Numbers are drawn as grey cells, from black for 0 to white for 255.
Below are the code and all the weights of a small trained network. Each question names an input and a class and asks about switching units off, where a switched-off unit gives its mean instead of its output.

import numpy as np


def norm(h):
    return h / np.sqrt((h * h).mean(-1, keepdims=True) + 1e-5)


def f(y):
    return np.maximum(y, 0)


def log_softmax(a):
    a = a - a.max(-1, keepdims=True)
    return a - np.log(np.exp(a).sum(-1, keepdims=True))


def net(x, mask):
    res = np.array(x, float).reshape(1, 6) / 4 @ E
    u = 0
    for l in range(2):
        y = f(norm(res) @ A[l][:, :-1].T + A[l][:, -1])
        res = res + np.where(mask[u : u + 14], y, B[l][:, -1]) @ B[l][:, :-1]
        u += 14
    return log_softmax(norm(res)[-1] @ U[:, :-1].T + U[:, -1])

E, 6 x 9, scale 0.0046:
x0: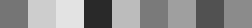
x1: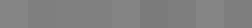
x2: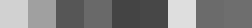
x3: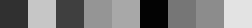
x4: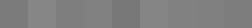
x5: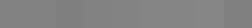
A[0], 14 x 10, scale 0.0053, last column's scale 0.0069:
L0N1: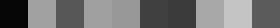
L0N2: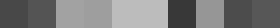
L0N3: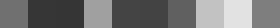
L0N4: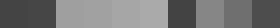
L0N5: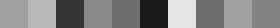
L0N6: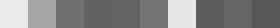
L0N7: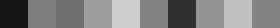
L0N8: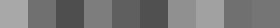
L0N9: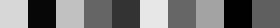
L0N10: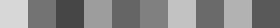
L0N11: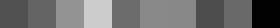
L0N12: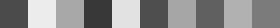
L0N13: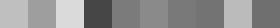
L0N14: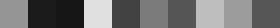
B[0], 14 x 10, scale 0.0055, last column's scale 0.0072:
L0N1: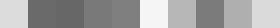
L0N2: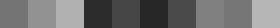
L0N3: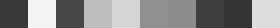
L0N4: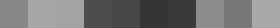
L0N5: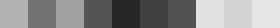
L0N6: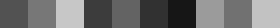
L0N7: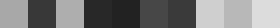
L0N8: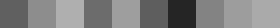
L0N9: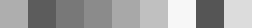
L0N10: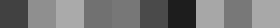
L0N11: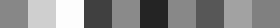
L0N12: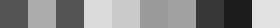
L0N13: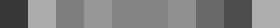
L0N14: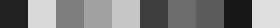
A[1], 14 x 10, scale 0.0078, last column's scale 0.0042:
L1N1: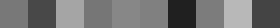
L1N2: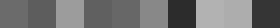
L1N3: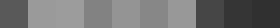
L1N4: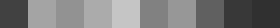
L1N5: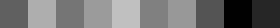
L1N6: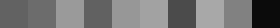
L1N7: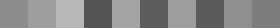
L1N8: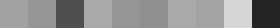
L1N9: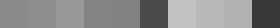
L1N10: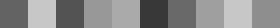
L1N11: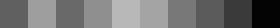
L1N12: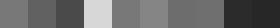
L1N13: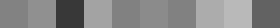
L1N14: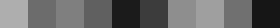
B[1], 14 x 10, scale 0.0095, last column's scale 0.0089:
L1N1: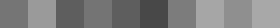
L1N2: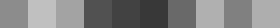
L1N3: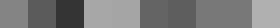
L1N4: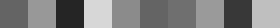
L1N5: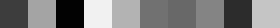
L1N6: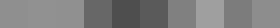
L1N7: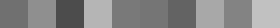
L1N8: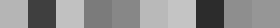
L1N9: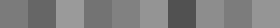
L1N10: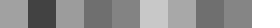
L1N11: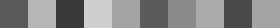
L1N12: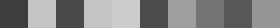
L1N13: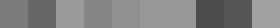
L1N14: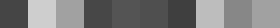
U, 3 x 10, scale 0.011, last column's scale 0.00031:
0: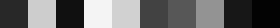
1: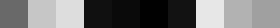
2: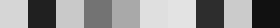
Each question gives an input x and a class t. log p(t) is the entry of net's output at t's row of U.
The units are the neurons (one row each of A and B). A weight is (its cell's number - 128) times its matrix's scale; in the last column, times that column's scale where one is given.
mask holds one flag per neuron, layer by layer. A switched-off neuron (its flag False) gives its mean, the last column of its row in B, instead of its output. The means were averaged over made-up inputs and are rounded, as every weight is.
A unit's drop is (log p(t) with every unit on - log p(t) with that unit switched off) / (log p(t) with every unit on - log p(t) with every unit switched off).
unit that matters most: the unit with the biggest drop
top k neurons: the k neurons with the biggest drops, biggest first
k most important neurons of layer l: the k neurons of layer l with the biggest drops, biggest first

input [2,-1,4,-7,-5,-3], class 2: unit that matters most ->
L0N9
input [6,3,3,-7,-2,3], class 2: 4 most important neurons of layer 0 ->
L0N9; L0N14; L0N3; L0N12
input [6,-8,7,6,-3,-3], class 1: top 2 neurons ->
L0N5; L0N3
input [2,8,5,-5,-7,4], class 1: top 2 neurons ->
L0N6; L0N12
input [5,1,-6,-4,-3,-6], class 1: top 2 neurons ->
L0N3; L0N14
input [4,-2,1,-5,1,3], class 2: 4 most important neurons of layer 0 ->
L0N9; L0N14; L0N3; L0N12
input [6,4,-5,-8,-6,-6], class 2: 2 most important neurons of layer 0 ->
L0N14; L0N3
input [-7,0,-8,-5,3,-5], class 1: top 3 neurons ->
L0N12; L0N2; L0N4
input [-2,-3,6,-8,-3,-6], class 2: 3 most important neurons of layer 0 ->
L0N9; L0N5; L0N7
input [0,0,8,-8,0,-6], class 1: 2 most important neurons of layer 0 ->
L0N6; L0N12
